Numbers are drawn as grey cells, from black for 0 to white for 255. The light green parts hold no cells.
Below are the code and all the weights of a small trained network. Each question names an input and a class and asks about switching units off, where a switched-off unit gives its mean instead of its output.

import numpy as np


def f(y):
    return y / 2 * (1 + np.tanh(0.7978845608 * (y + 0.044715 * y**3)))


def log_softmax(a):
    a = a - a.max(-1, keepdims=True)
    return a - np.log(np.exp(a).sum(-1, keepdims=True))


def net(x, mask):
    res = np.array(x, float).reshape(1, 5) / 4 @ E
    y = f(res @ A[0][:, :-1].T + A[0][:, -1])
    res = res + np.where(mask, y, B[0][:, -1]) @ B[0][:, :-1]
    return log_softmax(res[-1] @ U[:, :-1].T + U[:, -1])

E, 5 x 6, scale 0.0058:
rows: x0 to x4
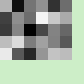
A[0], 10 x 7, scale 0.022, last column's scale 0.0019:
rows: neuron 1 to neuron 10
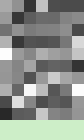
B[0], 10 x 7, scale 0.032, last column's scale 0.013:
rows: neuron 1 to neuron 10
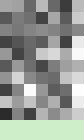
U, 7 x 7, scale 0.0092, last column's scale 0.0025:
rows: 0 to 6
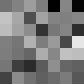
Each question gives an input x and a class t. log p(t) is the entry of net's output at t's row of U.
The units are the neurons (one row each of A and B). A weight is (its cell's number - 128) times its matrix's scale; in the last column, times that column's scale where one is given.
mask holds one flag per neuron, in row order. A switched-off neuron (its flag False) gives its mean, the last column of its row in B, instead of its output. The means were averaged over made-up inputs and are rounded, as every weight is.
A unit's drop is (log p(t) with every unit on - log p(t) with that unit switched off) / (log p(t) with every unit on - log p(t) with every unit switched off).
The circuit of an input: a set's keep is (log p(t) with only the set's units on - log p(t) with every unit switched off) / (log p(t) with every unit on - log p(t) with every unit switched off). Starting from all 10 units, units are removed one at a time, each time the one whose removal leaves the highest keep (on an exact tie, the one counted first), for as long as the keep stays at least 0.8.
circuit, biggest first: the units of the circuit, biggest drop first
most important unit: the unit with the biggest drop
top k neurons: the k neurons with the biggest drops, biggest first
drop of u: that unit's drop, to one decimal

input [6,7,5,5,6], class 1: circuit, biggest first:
(neuron 1)
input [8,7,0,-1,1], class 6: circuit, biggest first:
(neuron 5; neuron 10)
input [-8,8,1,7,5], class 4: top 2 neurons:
(neuron 5; neuron 9)
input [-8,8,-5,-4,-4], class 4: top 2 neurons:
(neuron 10; neuron 4)
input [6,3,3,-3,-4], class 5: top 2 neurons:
(neuron 8; neuron 7)
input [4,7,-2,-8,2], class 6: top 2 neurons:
(neuron 5; neuron 2)
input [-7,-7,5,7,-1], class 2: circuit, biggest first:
(neuron 8; neuron 5)
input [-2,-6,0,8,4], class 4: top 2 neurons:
(neuron 5; neuron 9)
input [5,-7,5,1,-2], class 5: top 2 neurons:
(neuron 8; neuron 4)
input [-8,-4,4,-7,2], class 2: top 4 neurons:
(neuron 8; neuron 5; neuron 4; neuron 10)
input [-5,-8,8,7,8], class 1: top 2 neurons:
(neuron 8; neuron 7)
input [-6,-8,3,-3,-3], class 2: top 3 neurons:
(neuron 8; neuron 5; neuron 6)
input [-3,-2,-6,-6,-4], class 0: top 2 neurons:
(neuron 5; neuron 4)
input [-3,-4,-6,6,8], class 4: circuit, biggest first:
(neuron 5)
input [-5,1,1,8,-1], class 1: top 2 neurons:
(neuron 8; neuron 4)
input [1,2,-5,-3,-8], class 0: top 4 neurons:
(neuron 5; neuron 4; neuron 8; neuron 2)
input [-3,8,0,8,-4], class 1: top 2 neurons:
(neuron 8; neuron 9)
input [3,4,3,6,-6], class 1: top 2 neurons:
(neuron 8; neuron 4)
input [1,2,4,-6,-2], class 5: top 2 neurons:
(neuron 8; neuron 7)
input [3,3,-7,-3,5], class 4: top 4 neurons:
(neuron 5; neuron 9; neuron 7; neuron 4)
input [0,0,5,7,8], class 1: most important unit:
neuron 1
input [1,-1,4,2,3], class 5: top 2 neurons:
(neuron 8; neuron 9)
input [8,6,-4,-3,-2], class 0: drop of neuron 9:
0.3
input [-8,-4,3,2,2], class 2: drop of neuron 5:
0.2
